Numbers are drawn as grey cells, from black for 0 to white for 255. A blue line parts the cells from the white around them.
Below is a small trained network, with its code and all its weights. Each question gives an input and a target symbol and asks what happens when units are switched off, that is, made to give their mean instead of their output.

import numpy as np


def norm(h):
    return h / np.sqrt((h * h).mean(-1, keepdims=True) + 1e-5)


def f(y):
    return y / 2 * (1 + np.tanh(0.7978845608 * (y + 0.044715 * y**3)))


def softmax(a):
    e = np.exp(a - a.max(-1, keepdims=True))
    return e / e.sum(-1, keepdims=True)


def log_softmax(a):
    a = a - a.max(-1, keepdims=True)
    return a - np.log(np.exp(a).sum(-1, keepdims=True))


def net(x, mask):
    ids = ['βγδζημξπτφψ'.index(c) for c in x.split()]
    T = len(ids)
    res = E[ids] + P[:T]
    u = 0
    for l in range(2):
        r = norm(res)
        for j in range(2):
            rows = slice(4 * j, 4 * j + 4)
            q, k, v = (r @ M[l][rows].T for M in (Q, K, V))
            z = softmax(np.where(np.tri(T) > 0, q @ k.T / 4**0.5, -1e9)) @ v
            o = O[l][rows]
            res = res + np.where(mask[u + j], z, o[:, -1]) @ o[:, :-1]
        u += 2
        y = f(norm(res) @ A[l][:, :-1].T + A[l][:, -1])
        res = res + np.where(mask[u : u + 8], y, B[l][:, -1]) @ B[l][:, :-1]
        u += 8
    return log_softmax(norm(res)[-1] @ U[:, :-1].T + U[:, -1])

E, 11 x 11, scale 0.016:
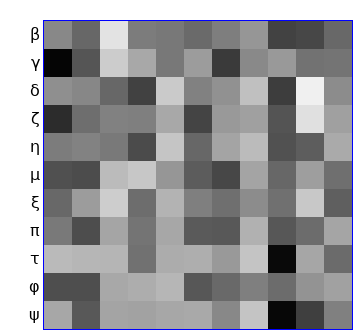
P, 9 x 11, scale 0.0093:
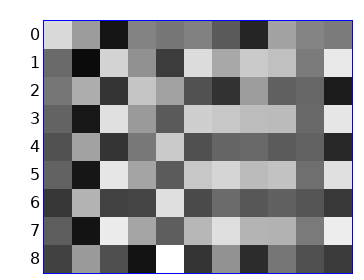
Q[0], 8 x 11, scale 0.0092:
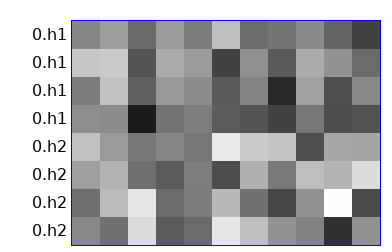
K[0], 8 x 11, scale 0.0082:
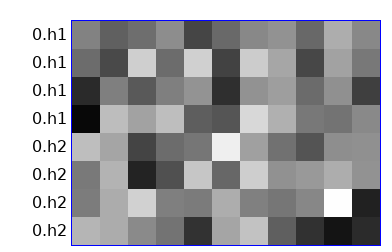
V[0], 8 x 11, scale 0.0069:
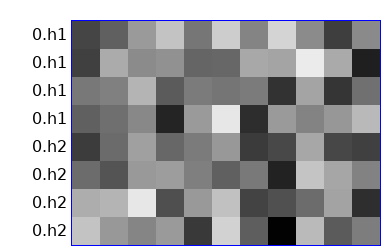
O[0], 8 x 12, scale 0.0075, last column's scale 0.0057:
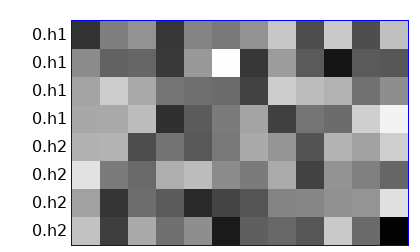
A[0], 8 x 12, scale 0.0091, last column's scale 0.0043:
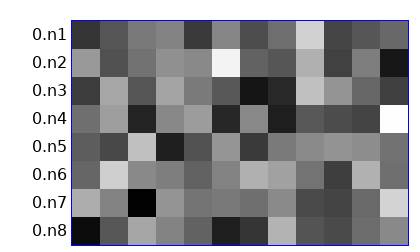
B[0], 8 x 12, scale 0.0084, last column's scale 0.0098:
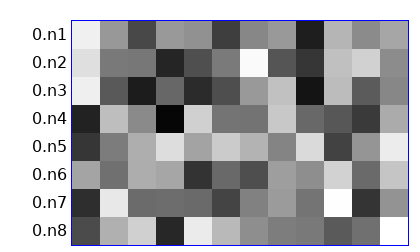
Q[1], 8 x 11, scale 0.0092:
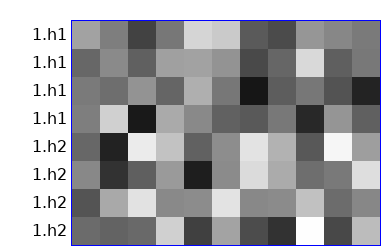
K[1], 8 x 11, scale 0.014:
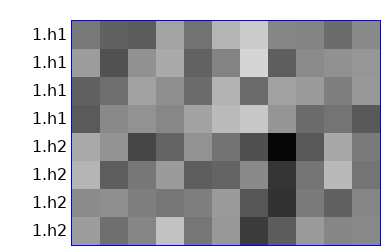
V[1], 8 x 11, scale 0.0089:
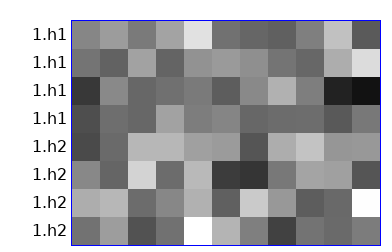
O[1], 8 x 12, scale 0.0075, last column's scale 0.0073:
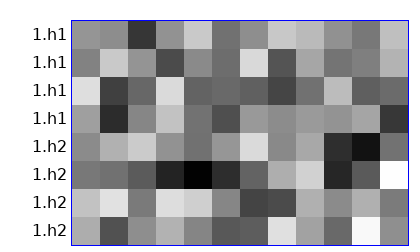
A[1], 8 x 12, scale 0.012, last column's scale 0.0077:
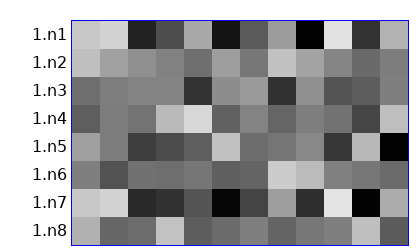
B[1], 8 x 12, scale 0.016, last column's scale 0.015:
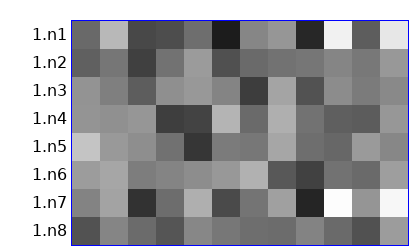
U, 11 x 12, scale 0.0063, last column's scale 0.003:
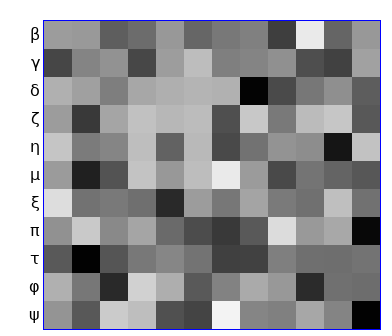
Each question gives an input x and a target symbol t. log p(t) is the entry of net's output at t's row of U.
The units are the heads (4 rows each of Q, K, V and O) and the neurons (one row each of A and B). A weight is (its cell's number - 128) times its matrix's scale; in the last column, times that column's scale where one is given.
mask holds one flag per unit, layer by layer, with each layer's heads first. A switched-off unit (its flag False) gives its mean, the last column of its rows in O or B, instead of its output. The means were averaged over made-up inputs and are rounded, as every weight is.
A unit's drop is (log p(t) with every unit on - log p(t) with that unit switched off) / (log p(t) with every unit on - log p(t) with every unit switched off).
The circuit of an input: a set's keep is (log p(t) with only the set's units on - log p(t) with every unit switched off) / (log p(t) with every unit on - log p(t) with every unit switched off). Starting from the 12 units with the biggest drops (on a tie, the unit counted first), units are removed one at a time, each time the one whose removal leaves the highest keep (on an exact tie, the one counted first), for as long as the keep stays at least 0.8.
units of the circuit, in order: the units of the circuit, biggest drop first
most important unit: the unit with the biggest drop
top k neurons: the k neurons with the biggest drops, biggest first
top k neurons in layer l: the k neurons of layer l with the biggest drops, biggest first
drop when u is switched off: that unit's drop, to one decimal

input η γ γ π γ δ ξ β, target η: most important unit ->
0.h1
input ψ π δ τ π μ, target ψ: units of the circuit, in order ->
(0.h1; 1.n7; 1.n1)
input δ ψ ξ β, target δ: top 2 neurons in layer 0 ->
(0.n2; 0.n4)
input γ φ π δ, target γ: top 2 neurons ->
(1.n7; 1.n1)
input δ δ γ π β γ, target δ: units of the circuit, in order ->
(0.h1; 1.h2; 0.n4; 1.n7)
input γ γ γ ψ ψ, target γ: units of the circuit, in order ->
(0.h2; 1.n7; 1.n1)
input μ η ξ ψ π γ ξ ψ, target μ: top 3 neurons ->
(1.n1; 1.n7; 1.n6)
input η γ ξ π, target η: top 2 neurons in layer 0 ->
(0.n4; 0.n5)
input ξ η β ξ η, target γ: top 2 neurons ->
(1.n7; 1.n1)
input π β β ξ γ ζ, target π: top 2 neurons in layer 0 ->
(0.n5; 0.n4)
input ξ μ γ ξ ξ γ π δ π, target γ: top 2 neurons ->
(0.n1; 1.n7)
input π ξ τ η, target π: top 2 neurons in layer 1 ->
(1.n7; 1.n1)
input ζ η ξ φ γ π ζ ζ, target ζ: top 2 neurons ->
(1.n1; 1.n7)
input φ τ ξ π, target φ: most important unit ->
0.h2
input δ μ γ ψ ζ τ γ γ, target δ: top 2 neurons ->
(0.n2; 0.n4)
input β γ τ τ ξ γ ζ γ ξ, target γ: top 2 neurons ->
(1.n7; 1.n1)
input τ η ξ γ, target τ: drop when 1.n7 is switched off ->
0.2
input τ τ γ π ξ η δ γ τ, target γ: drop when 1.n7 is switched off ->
0.1
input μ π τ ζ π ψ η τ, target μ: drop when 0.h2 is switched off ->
1.0
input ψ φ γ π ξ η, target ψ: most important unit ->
0.h2
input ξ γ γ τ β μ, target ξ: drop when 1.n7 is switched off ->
0.1
